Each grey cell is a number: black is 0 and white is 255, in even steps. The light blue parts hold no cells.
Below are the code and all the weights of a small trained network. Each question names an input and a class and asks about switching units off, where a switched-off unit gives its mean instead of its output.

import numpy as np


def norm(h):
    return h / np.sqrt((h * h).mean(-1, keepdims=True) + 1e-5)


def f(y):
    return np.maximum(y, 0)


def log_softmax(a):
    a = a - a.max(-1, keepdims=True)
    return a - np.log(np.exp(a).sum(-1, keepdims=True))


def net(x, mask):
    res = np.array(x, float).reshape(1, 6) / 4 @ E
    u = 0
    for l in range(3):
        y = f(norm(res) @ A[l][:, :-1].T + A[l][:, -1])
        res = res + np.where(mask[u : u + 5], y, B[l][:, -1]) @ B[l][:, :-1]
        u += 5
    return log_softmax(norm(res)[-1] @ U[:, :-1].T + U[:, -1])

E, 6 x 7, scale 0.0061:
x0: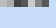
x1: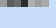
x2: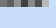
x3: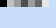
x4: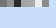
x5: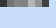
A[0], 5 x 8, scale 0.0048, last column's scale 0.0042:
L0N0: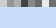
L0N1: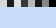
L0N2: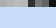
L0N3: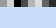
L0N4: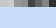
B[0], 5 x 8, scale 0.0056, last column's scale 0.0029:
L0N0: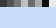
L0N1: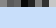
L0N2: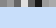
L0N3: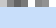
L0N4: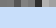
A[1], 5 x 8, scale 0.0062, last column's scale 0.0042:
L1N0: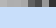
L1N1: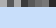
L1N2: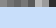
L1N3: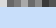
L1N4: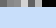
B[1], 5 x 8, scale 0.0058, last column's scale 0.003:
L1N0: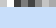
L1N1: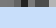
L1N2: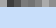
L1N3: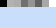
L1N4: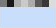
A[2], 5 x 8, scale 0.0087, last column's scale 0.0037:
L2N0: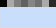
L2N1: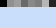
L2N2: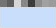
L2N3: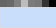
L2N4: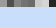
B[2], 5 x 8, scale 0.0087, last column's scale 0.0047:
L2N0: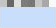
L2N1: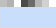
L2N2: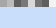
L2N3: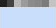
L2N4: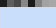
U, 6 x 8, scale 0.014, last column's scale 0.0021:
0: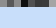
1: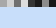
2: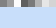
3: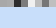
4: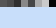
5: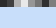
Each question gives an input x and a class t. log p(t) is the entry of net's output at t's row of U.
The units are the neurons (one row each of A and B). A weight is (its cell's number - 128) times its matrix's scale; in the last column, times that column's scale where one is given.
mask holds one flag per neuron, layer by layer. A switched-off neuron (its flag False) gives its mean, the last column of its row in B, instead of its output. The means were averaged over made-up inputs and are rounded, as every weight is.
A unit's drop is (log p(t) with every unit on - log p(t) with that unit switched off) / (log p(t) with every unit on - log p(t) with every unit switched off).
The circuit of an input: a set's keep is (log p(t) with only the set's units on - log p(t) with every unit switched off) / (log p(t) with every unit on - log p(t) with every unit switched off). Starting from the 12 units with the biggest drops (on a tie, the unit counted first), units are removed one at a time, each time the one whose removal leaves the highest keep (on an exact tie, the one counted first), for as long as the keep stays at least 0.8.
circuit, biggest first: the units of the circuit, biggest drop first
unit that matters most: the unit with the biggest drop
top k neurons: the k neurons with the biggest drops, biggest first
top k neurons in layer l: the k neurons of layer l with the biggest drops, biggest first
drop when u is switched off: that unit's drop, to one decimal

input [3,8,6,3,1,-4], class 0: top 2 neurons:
L1N3, L0N1
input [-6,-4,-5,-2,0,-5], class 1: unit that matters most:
L1N0
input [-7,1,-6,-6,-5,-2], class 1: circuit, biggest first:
L1N0, L0N2
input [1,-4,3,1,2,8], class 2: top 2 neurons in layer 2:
L2N1, L2N0
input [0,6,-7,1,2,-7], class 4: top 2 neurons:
L2N4, L2N2
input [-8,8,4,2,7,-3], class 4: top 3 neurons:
L2N4, L1N3, L1N2
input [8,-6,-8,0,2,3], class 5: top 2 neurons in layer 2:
L2N3, L2N2
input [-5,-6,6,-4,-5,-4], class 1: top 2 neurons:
L0N2, L1N0
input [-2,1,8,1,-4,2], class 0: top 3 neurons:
L0N1, L1N3, L1N1
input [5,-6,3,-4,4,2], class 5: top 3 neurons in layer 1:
L1N4, L1N3, L1N0
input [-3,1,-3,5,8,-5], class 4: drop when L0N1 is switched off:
-0.1
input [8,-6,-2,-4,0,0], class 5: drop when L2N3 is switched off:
0.2
